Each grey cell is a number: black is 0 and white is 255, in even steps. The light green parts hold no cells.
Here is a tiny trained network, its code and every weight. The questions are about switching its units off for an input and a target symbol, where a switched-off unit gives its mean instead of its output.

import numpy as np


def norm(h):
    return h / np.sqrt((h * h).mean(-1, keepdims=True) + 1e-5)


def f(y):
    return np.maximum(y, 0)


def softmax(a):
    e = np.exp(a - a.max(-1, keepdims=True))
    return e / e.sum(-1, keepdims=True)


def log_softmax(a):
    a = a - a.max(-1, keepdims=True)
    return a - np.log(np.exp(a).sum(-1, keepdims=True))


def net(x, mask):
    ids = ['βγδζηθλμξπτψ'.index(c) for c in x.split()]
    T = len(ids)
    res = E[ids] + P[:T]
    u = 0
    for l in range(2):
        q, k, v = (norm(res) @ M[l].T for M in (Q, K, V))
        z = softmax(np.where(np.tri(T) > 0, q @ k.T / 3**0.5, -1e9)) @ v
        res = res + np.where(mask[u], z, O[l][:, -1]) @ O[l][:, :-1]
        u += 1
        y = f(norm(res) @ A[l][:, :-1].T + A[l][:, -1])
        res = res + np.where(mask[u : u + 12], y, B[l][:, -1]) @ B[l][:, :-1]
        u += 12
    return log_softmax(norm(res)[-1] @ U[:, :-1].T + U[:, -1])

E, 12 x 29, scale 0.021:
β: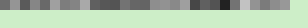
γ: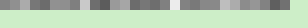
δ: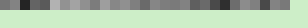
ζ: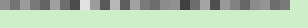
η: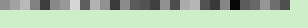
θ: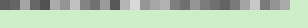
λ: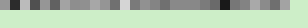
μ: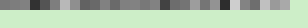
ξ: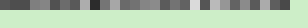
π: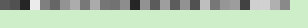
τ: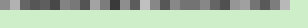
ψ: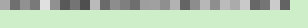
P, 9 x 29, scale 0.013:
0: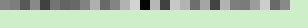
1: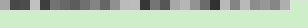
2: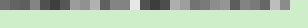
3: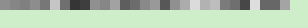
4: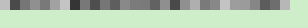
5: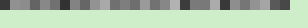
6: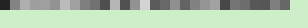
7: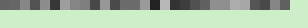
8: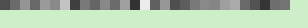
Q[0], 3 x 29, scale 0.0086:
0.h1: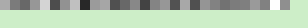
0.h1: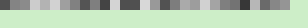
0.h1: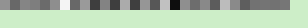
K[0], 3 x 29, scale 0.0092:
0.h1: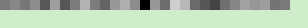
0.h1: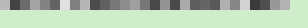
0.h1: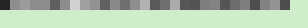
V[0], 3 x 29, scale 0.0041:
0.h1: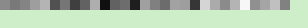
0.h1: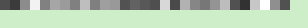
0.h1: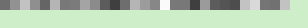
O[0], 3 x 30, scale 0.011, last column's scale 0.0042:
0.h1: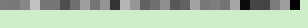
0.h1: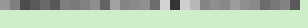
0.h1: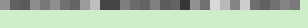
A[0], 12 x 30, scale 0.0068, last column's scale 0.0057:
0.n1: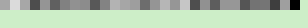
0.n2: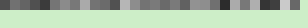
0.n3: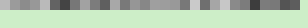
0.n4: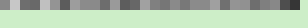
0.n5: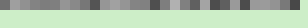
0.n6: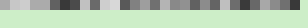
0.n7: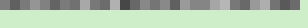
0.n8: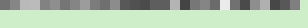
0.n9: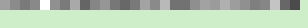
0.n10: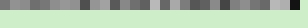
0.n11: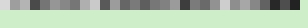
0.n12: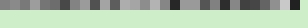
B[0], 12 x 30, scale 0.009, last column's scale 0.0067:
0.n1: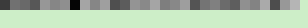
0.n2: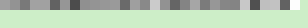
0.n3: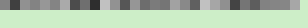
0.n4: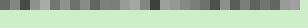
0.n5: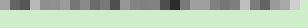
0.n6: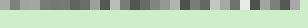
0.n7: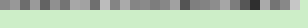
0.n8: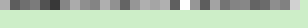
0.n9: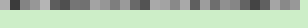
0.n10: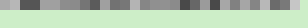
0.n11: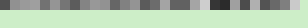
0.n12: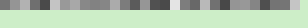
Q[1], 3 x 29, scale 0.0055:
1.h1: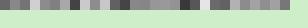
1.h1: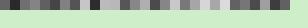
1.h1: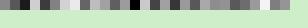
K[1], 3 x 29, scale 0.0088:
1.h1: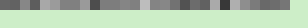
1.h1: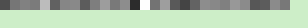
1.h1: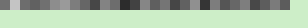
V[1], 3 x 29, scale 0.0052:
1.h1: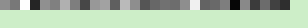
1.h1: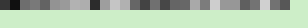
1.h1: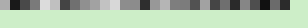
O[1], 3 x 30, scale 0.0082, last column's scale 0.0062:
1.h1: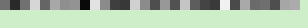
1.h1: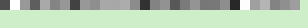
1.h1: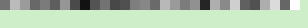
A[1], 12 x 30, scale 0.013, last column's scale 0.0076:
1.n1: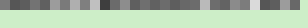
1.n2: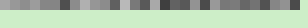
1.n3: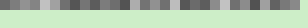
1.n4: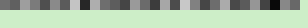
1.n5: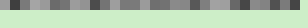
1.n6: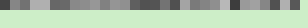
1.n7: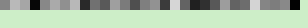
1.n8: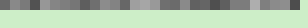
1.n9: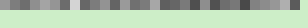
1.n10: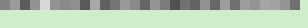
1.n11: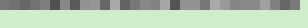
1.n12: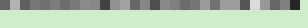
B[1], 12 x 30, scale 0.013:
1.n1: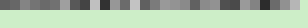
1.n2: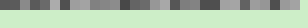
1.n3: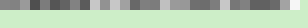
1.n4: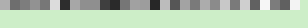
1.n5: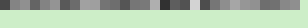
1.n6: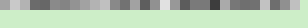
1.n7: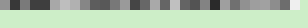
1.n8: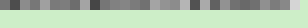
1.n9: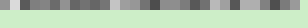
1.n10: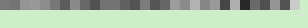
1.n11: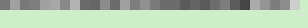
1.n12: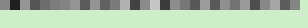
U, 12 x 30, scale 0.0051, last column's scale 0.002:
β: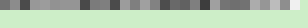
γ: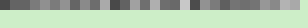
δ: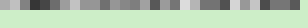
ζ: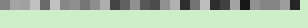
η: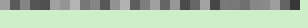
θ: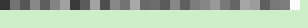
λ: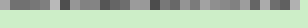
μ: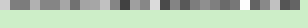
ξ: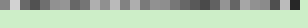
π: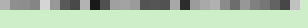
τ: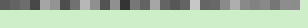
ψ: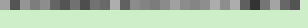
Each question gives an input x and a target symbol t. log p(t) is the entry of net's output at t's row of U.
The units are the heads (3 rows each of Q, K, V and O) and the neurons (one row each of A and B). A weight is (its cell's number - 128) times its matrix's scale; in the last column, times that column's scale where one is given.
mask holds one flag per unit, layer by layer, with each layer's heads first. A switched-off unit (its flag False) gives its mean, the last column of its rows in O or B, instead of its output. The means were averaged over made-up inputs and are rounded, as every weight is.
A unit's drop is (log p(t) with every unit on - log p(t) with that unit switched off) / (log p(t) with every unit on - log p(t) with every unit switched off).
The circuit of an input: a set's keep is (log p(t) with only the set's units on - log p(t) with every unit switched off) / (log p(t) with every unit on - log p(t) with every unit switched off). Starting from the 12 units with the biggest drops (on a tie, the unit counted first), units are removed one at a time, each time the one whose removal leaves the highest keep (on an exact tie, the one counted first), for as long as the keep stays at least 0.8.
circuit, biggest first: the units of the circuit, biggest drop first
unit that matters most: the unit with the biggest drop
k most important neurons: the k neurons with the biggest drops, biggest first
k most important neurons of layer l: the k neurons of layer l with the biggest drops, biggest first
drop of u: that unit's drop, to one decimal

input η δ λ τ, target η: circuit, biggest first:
(0.h1, 1.n7)
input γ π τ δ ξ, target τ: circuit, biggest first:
(1.n5, 1.h1)
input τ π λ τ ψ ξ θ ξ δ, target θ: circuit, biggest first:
(0.h1, 0.n11, 1.n1)
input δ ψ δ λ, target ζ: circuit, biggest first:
(0.h1)
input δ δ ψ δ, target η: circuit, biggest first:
(0.h1, 1.n7)
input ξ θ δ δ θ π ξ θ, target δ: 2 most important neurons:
(0.n12, 1.n4)
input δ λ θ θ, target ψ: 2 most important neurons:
(0.n2, 1.n10)
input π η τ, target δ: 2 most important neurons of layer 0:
(0.n2, 0.n12)
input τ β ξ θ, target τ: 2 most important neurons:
(1.n2, 0.n2)
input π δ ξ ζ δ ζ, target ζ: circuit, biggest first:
(0.n11, 1.n4)
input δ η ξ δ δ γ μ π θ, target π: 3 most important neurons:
(1.n9, 0.n5, 1.n10)
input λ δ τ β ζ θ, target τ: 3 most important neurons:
(0.n2, 1.n2, 1.n4)
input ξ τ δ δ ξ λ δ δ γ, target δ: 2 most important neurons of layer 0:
(0.n8, 0.n11)
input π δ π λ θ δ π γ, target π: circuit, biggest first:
(1.h1)
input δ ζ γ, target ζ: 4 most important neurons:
(0.n11, 0.n3, 1.n3, 1.n4)
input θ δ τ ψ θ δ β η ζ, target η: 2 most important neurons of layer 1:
(1.n12, 1.n4)
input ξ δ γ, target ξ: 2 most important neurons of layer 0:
(0.n6, 0.n1)
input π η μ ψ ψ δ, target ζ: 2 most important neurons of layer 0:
(0.n12, 0.n2)
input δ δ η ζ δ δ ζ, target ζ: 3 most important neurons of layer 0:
(0.n11, 0.n8, 0.n2)
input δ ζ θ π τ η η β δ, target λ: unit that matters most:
0.h1
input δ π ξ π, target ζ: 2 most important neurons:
(1.n10, 1.n6)
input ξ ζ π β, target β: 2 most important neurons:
(1.n11, 0.n2)
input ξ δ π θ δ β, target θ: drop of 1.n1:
0.2
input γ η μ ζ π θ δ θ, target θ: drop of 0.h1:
1.3
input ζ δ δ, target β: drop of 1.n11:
0.3
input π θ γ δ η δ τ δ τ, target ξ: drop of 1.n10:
0.2
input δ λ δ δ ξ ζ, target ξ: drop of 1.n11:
0.1
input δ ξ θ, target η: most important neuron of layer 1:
(1.n7)
